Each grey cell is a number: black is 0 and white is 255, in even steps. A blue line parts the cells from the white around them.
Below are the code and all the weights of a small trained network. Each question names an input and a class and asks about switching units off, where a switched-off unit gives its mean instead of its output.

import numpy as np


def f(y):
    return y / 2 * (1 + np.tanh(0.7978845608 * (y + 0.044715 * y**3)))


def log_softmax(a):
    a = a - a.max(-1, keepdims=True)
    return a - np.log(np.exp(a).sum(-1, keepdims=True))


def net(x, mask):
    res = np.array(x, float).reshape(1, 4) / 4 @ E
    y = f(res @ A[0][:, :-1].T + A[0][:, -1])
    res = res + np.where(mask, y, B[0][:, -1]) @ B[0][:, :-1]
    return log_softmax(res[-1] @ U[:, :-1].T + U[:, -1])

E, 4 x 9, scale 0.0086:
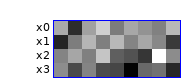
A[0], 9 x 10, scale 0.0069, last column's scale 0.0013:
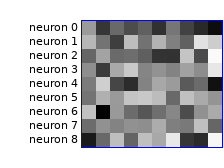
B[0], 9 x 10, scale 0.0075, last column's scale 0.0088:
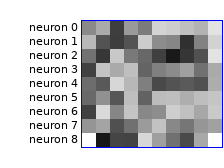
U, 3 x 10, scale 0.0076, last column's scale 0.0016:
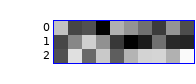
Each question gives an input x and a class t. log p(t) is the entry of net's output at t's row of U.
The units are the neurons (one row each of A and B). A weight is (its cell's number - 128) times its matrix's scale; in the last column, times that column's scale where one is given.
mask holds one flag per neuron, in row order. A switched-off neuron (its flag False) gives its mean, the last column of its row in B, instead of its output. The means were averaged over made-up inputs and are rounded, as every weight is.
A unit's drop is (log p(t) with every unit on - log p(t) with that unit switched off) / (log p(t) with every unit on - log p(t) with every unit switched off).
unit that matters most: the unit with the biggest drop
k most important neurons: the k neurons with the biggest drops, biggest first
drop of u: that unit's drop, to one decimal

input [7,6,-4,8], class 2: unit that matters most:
neuron 6
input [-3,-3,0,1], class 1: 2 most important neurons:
[neuron 8; neuron 1]
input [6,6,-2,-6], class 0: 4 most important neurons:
[neuron 8; neuron 6; neuron 0; neuron 1]
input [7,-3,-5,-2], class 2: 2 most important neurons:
[neuron 6; neuron 8]
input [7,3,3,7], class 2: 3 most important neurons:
[neuron 6; neuron 0; neuron 4]
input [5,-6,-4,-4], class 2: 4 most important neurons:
[neuron 8; neuron 6; neuron 2; neuron 3]
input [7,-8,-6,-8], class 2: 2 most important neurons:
[neuron 8; neuron 6]
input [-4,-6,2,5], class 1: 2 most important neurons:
[neuron 2; neuron 8]
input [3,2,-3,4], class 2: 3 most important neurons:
[neuron 6; neuron 1; neuron 2]
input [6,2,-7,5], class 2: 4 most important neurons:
[neuron 6; neuron 0; neuron 1; neuron 2]
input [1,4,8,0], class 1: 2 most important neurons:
[neuron 2; neuron 0]
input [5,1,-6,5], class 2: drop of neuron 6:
0.9
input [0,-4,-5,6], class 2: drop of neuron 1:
0.0
